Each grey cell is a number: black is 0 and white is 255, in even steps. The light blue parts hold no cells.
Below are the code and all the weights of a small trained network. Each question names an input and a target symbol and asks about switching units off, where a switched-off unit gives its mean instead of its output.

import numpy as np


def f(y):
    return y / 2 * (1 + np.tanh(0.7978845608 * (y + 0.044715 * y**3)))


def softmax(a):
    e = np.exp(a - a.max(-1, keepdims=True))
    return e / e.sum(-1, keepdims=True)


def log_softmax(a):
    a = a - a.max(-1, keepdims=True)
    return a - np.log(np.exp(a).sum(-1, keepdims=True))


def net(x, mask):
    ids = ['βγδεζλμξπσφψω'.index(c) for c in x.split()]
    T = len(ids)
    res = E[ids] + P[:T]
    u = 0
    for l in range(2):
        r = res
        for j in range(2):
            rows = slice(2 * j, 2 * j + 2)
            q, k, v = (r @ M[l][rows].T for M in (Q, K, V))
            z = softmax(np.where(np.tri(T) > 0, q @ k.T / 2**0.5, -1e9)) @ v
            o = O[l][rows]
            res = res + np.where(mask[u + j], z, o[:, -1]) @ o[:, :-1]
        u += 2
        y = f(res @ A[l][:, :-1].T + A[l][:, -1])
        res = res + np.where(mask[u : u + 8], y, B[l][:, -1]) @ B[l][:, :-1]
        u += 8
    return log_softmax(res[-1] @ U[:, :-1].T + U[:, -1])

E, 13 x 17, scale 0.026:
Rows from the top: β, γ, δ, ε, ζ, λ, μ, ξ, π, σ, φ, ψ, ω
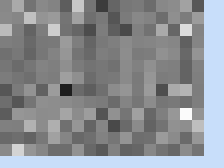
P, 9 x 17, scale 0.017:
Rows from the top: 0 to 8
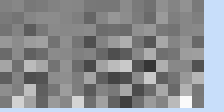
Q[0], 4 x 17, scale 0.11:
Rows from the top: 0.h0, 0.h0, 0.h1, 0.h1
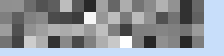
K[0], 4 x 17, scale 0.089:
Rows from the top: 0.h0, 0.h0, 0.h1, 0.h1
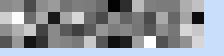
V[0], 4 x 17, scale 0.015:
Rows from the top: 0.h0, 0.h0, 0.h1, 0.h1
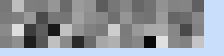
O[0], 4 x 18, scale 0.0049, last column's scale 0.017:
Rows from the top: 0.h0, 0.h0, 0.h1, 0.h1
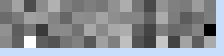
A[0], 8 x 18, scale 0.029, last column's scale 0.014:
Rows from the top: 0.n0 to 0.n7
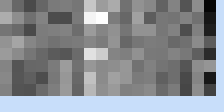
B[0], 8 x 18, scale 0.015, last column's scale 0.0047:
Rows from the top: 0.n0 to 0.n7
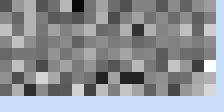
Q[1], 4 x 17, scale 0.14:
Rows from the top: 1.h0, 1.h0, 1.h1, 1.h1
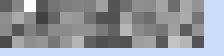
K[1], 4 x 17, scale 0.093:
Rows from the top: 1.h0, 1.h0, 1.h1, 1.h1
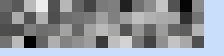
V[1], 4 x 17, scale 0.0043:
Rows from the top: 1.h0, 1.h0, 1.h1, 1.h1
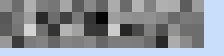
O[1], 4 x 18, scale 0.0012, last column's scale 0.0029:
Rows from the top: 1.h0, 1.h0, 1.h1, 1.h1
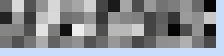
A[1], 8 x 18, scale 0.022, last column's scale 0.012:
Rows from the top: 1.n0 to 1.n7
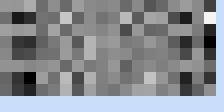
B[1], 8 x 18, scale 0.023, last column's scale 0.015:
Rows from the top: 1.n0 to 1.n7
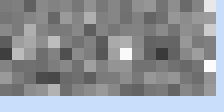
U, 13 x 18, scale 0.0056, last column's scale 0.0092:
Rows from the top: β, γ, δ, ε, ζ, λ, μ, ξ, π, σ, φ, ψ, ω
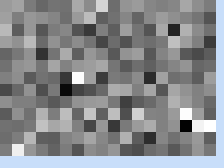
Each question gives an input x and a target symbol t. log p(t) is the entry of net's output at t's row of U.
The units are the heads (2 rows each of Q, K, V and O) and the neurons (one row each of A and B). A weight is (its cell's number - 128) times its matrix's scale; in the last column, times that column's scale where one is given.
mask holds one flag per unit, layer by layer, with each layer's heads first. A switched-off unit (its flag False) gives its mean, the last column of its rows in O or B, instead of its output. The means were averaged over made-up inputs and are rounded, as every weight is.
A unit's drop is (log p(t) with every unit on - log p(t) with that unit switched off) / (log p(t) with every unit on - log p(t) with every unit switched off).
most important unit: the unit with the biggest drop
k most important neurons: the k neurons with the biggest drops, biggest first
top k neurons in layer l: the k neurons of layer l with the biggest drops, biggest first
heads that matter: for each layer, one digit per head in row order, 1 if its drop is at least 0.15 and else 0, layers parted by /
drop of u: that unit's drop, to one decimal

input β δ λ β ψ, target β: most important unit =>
0.h1
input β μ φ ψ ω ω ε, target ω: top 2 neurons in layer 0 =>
(0.n0, 0.n7)
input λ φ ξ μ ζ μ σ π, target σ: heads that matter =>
00 / 00
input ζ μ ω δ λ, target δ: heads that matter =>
01 / 00
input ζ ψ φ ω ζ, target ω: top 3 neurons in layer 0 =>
(0.n0, 0.n7, 0.n6)
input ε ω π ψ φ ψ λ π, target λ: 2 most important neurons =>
(1.n7, 0.n5)
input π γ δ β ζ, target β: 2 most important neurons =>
(0.n7, 0.n2)
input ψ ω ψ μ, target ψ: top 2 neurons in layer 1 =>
(1.n1, 1.n0)
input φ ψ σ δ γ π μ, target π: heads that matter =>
00 / 00
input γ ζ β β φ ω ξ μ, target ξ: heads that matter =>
01 / 00
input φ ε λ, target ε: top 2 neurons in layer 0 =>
(0.n5, 0.n6)
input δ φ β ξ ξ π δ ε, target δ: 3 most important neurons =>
(1.n0, 0.n5, 1.n1)
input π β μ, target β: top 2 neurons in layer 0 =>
(0.n7, 0.n2)
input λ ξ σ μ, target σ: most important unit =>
1.n1
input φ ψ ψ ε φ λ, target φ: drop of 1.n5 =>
0.1
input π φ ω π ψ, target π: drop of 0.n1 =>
0.0
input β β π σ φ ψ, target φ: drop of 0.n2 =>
0.1
